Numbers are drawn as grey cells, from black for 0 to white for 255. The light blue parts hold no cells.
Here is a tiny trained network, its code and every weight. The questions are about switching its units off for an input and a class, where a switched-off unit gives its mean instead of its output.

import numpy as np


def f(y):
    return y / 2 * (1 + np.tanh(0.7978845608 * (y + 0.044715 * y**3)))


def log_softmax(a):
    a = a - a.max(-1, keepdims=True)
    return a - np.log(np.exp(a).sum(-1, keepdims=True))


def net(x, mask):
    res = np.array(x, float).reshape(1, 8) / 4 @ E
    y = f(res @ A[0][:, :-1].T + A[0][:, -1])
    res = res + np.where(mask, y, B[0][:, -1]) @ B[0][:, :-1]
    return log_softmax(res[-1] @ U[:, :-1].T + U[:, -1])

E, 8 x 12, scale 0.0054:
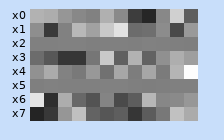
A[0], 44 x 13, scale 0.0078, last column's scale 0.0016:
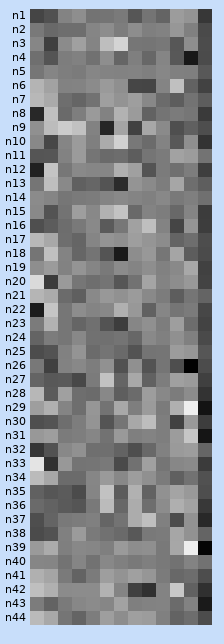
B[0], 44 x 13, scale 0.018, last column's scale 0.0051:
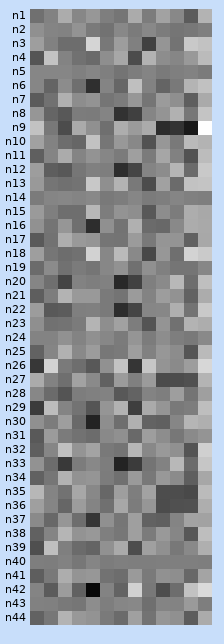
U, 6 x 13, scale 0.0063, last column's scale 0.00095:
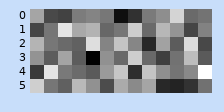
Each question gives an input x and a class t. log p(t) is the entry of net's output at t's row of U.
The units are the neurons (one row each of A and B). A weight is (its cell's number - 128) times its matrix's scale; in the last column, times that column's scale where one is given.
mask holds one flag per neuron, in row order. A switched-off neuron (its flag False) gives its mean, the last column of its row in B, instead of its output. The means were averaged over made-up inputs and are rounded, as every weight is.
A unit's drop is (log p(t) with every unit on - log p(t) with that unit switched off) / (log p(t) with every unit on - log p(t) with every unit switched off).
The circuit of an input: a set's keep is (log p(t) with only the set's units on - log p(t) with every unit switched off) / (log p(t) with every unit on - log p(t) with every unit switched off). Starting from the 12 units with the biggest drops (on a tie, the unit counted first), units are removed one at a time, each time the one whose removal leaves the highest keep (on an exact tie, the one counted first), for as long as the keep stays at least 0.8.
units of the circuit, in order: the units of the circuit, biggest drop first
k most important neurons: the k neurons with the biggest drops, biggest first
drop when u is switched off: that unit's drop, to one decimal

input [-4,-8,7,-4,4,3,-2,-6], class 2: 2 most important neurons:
(n18; n13)
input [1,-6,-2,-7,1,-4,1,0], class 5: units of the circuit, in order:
(n9)
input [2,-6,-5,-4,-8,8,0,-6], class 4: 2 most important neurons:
(n26; n4)
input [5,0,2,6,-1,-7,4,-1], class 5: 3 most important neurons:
(n35; n27; n36)
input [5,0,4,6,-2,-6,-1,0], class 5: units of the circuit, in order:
(n35; n27)
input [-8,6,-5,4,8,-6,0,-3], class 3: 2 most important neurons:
(n30; n16)
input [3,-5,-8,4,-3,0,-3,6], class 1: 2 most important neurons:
(n32; n9)
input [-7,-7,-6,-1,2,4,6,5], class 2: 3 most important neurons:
(n18; n13; n23)
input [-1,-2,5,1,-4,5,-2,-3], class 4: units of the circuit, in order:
(n26; n4)
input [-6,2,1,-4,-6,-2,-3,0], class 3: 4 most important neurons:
(n30; n16; n37; n29)
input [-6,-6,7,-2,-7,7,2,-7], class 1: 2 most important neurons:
(n44; n17)
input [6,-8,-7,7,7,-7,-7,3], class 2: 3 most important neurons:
(n13; n18; n23)
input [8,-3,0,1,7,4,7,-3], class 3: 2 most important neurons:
(n42; n6)
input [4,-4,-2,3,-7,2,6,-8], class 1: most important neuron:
(n44)
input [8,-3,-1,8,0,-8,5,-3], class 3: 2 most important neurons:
(n42; n6)
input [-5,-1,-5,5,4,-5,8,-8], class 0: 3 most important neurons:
(n33; n20; n28)
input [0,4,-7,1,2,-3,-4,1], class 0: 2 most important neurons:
(n18; n13)
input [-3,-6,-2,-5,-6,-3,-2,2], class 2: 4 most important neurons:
(n18; n13; n23; n29)
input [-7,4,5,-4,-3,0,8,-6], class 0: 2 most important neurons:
(n33; n20)
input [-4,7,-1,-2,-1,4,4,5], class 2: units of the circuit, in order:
(n3)
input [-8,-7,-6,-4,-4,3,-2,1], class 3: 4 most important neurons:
(n30; n16; n37; n3)
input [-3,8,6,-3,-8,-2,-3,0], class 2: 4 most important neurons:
(n3; n10; n15; n29)
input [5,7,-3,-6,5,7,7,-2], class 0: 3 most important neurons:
(n20; n33; n18)
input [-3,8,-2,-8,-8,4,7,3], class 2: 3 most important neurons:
(n3; n10; n15)
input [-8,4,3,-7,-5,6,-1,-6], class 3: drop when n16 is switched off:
0.3
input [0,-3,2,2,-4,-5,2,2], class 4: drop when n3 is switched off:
0.2
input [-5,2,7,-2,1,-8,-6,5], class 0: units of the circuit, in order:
(n22)
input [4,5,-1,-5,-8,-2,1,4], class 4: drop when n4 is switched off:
0.1
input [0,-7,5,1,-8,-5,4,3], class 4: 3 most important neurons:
(n26; n4; n3)
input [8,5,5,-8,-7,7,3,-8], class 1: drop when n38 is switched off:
-0.1
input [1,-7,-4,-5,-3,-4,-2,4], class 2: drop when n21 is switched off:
0.0
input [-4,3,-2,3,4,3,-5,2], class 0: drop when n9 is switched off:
0.1
